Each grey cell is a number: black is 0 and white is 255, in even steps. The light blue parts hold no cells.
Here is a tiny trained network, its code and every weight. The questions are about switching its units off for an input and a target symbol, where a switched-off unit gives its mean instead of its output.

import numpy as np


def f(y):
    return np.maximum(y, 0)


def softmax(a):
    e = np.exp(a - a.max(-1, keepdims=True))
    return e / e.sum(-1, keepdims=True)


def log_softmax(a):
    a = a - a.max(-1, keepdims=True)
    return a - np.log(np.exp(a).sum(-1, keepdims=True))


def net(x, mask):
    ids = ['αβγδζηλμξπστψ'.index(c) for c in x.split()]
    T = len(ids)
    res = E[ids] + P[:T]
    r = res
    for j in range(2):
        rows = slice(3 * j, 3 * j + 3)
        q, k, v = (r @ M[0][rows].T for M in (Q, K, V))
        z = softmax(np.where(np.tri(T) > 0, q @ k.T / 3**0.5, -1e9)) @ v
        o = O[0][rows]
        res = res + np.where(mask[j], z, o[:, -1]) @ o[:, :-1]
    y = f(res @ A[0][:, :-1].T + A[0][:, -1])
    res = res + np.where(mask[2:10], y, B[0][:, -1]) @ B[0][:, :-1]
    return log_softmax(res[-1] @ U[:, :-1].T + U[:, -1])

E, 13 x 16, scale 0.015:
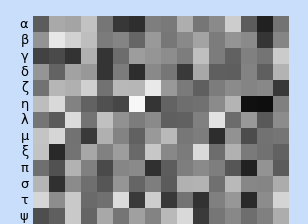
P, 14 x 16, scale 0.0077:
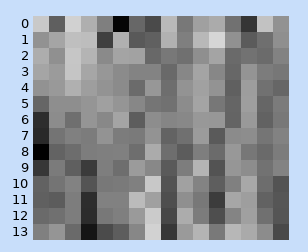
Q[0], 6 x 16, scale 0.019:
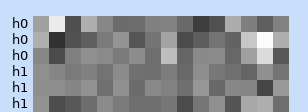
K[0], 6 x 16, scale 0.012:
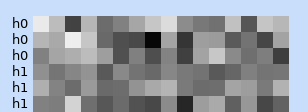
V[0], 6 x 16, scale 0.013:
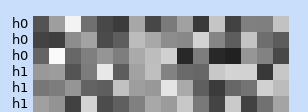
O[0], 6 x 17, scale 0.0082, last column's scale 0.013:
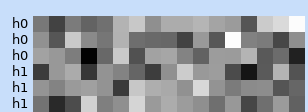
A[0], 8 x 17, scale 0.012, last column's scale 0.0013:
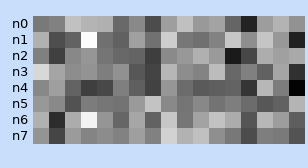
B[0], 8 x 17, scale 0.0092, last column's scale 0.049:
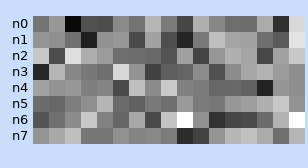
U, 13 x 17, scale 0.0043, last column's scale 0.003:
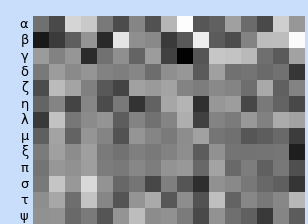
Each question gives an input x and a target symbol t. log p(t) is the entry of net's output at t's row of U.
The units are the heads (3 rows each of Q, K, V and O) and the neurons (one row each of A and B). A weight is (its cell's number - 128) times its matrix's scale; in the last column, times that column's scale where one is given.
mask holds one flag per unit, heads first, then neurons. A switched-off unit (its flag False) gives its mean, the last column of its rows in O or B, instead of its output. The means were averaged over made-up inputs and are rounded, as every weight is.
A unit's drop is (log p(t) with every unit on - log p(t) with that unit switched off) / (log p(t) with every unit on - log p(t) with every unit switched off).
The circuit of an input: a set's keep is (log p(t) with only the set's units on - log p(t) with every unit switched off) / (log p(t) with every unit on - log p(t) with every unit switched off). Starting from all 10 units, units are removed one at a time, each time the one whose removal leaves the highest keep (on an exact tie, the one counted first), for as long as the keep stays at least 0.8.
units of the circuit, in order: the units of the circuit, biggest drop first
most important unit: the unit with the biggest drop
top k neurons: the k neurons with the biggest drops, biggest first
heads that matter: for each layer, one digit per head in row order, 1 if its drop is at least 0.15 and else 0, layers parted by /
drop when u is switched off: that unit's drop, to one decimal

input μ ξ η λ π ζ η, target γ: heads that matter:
10
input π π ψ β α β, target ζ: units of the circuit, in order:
n6, n0, n7, h1
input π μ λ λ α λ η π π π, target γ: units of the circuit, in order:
h1
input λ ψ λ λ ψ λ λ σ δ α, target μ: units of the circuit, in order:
n0, h0, h1
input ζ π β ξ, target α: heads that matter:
00
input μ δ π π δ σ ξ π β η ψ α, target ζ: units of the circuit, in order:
n6, n0, n7, h1
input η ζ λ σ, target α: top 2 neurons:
n6, n2
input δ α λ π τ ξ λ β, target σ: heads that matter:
10
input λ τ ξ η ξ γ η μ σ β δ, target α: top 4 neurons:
n0, n1, n7, n3
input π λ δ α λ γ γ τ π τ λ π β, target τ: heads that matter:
10
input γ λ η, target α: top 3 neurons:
n6, n0, n5
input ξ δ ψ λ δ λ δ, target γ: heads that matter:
11
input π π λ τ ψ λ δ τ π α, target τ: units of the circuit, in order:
h0, n1, n6
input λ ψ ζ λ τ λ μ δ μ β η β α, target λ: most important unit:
n1
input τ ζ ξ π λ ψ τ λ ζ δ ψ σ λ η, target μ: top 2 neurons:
n0, n6
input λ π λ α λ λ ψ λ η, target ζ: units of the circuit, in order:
n6, n0, n7, h1
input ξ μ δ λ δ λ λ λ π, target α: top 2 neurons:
n0, n7
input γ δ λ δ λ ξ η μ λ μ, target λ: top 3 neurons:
n1, n6, n5
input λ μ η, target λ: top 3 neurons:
n1, n6, n0
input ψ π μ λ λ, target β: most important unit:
n1
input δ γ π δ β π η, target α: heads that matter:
10
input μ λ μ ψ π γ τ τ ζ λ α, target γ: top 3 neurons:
n6, n2, n4
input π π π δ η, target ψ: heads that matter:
11
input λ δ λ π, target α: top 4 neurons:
n6, n0, n7, n3
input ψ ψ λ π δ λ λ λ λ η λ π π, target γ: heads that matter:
01
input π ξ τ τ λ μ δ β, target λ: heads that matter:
10
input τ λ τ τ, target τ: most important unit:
n0
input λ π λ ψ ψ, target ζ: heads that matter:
01
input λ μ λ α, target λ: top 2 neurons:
n6, n1
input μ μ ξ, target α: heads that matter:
01
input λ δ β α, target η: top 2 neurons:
n0, n2
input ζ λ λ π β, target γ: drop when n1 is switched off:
-0.1
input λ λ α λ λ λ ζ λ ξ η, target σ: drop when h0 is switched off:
1.3
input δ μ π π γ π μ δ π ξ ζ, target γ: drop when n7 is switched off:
-0.1
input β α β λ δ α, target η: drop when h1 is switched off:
0.7
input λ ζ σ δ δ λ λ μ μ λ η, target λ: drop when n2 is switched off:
0.2
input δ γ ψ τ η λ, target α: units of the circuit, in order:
n1
